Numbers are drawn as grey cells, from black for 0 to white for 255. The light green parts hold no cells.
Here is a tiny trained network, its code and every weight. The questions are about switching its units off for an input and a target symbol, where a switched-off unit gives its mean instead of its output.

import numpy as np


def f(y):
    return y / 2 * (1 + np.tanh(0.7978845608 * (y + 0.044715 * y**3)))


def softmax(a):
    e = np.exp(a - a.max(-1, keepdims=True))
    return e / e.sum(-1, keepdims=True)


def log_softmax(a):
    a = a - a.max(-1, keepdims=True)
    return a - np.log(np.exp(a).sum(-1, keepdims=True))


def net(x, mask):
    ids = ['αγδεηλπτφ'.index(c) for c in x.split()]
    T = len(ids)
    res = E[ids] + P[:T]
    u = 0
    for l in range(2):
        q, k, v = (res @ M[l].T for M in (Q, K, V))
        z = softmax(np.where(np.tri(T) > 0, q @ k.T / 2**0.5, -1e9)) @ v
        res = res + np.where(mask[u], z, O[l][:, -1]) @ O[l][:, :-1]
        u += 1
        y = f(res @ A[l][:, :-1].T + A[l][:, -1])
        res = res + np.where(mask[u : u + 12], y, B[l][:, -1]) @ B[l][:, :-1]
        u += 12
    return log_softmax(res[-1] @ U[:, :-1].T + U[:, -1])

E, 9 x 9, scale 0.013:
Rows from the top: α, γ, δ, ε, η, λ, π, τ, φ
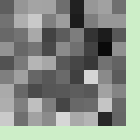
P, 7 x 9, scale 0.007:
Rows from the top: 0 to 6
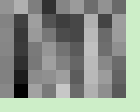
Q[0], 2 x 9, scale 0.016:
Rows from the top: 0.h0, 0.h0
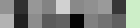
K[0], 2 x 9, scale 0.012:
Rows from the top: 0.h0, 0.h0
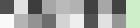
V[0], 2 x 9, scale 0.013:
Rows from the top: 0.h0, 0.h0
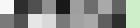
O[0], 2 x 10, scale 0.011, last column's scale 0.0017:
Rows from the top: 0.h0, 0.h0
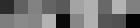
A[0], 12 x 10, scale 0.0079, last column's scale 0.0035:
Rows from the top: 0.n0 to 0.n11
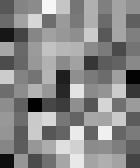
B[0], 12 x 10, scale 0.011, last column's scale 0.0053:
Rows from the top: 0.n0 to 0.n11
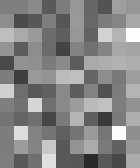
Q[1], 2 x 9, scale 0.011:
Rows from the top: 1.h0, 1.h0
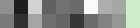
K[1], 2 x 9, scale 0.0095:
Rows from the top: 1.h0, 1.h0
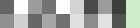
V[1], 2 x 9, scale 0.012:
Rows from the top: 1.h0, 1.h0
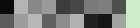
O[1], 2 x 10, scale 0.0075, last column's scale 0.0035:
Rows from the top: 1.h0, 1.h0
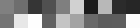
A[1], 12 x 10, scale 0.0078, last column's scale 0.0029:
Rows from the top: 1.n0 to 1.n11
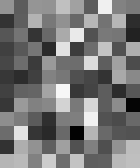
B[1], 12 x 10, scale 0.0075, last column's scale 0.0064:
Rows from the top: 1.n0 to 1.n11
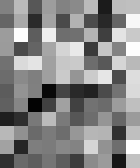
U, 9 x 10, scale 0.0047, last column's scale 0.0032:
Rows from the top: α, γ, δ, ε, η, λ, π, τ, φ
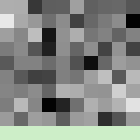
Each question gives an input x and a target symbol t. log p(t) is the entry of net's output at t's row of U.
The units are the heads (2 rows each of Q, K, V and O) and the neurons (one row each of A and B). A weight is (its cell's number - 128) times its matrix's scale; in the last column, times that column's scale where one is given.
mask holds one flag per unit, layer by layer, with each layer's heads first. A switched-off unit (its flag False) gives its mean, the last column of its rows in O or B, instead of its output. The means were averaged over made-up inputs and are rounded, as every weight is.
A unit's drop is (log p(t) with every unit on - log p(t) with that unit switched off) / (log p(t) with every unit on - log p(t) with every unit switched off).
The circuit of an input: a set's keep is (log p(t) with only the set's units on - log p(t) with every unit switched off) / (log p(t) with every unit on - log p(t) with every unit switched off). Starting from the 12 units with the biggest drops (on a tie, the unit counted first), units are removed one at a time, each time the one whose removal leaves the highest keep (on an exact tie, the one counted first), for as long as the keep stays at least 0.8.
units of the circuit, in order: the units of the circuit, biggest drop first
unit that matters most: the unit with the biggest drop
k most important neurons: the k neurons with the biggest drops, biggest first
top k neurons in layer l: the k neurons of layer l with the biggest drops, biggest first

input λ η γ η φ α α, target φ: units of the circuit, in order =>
(0.h0)
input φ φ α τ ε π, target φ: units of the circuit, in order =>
(0.h0; 0.n5; 1.h0)
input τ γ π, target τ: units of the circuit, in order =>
(0.h0; 0.n2)
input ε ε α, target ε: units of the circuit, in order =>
(1.h0; 0.h0; 1.n7; 1.n1)
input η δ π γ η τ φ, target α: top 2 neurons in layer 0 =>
(0.n3; 0.n1)
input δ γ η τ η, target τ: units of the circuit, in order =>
(0.h0; 0.n2)
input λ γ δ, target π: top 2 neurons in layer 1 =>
(1.n4; 1.n5)
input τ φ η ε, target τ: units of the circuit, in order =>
(0.n2; 0.h0)
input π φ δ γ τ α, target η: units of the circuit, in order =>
(0.h0; 0.n11)
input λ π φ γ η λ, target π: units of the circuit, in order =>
(1.n4; 1.h0; 0.h0)
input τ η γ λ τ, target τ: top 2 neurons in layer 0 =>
(0.n2; 0.n9)
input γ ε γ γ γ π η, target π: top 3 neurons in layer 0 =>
(0.n7; 0.n3; 0.n8)
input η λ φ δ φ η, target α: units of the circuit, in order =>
(1.h0; 0.h0; 0.n3; 0.n6)
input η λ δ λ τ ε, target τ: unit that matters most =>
0.h0
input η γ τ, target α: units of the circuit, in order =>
(1.h0; 0.n6; 0.n4; 0.h0)
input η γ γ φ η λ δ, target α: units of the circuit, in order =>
(1.h0; 0.h0; 0.n2)
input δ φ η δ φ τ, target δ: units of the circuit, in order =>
(1.h0; 0.n3)
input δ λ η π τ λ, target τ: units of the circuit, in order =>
(0.h0; 0.n2)
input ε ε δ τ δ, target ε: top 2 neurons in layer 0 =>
(0.n11; 0.n4)
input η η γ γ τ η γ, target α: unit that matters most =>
1.h0
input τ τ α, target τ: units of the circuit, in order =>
(0.n2; 0.h0)
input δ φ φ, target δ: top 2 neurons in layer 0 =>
(0.n3; 0.n6)
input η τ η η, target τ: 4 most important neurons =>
(0.n2; 1.n3; 0.n11; 1.n1)
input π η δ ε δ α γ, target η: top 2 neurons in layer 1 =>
(1.n11; 1.n9)
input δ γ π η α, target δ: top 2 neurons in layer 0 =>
(0.n11; 0.n6)
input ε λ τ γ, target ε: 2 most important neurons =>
(1.n7; 0.n11)
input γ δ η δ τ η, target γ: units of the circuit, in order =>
(0.h0)
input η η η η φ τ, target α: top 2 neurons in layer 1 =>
(1.n2; 1.n10)
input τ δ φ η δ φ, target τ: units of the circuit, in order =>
(0.n2; 0.h0)
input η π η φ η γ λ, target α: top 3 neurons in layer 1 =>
(1.n2; 1.n10; 1.n5)
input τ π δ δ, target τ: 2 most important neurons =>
(0.n2; 1.n3)
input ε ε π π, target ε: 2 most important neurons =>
(1.n7; 1.n1)
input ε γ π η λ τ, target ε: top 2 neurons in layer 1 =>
(1.n7; 1.n1)
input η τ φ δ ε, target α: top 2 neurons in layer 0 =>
(0.n2; 0.n6)
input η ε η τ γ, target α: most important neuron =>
(0.n2)
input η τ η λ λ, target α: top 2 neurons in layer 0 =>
(0.n2; 0.n6)
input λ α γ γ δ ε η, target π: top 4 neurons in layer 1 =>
(1.n4; 1.n5; 1.n11; 1.n3)
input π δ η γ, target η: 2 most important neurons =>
(0.n11; 1.n11)
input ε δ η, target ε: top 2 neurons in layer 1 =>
(1.n7; 1.n10)
